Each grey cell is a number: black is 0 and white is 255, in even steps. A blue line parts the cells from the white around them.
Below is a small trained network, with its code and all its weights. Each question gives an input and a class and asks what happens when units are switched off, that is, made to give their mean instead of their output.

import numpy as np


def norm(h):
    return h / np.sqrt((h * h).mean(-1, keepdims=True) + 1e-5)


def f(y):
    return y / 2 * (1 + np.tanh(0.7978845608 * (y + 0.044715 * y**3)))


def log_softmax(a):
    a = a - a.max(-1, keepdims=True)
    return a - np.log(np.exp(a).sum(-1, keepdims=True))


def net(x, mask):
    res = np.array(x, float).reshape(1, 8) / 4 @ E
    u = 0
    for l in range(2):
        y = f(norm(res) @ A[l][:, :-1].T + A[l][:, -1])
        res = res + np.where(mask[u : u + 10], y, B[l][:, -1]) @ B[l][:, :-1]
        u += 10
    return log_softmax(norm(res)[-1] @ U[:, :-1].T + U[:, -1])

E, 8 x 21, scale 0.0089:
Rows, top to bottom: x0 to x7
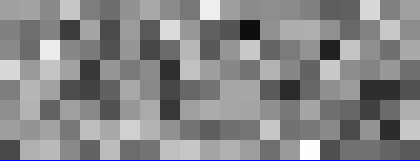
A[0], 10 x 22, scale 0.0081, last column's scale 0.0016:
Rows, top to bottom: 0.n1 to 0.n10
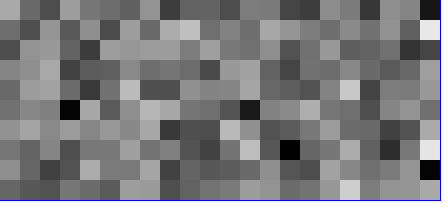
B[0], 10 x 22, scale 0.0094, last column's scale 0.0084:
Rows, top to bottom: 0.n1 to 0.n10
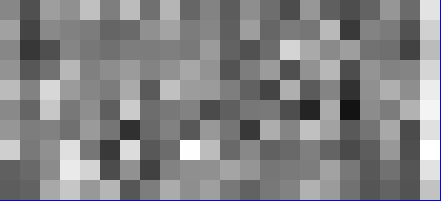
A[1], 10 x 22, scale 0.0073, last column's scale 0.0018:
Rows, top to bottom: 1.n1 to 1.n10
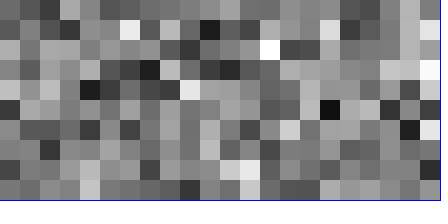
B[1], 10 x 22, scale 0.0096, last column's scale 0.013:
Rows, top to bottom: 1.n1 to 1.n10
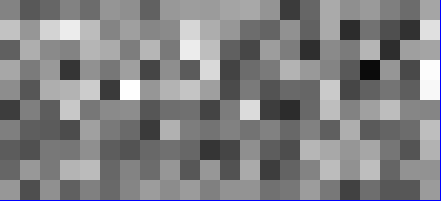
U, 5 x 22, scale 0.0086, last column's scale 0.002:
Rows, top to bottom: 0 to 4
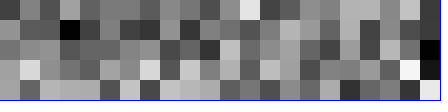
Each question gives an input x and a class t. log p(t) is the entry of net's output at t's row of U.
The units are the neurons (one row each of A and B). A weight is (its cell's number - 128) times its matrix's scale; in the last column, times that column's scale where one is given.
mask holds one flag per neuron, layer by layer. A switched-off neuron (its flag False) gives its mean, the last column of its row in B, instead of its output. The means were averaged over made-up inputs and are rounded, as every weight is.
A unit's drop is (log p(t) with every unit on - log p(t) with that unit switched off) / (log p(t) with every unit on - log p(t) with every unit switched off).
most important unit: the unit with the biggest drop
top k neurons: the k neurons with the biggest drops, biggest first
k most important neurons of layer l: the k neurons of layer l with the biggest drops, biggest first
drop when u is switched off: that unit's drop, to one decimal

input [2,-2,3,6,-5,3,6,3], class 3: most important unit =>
0.n8
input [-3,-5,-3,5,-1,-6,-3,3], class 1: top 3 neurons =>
0.n8, 1.n7, 1.n2
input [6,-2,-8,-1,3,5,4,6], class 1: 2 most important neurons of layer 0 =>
0.n8, 0.n6
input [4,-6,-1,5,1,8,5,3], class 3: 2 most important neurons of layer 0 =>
0.n8, 0.n9
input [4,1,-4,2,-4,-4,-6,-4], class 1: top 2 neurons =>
0.n6, 0.n8
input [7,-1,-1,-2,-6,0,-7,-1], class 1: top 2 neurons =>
0.n8, 1.n5
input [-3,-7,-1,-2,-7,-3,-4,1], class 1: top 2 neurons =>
0.n8, 1.n5
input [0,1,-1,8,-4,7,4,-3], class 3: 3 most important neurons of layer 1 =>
1.n3, 1.n4, 1.n5
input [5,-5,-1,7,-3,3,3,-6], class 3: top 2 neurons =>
1.n3, 0.n8
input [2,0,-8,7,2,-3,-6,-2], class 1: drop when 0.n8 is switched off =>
0.4
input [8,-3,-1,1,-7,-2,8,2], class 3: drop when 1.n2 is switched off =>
0.0
